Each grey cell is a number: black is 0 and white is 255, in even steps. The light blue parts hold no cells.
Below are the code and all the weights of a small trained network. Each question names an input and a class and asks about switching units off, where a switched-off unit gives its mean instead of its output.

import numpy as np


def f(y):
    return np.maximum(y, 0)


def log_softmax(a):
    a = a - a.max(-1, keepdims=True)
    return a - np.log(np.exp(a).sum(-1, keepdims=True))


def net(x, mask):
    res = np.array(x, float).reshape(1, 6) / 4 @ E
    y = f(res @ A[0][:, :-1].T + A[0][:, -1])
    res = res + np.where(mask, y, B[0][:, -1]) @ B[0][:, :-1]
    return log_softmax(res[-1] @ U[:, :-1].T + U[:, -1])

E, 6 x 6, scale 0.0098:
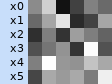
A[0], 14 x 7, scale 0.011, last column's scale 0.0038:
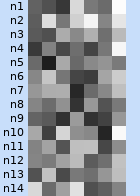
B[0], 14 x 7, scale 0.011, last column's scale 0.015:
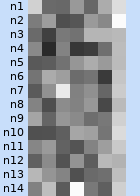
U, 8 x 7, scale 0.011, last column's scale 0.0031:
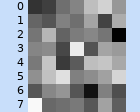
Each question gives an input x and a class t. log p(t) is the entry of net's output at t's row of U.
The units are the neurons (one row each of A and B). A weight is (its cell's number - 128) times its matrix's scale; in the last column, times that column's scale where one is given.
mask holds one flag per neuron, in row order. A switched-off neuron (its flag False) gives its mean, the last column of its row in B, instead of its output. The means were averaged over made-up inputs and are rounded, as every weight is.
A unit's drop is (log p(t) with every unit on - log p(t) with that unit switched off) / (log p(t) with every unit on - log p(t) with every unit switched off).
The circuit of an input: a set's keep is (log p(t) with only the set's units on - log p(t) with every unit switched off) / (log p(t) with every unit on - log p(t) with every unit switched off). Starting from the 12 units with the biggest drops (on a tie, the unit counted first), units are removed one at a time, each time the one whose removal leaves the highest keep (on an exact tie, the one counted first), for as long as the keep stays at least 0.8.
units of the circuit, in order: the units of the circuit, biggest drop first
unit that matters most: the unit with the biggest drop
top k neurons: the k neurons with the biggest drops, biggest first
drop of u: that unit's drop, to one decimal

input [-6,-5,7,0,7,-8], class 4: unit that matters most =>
n11
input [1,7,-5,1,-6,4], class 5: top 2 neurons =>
(n7; n4)
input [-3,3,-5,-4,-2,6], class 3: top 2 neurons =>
(n14; n12)
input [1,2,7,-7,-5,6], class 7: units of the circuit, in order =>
(n1; n4)
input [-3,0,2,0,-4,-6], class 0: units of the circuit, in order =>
(n10; n6)
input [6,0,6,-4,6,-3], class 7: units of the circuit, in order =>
(n4; n13)
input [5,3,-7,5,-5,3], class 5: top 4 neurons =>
(n7; n4; n10; n2)
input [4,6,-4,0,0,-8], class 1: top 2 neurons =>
(n8; n10)
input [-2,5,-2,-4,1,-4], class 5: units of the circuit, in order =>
(n7; n4)
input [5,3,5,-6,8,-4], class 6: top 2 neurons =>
(n4; n6)
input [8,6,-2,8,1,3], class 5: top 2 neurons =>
(n7; n10)
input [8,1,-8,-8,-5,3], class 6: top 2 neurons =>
(n6; n1)
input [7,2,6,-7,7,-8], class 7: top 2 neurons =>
(n13; n9)
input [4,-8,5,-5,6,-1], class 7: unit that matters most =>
n1
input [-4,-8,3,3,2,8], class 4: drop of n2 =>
0.1
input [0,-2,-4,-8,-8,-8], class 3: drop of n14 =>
0.2
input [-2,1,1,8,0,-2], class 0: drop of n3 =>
0.2
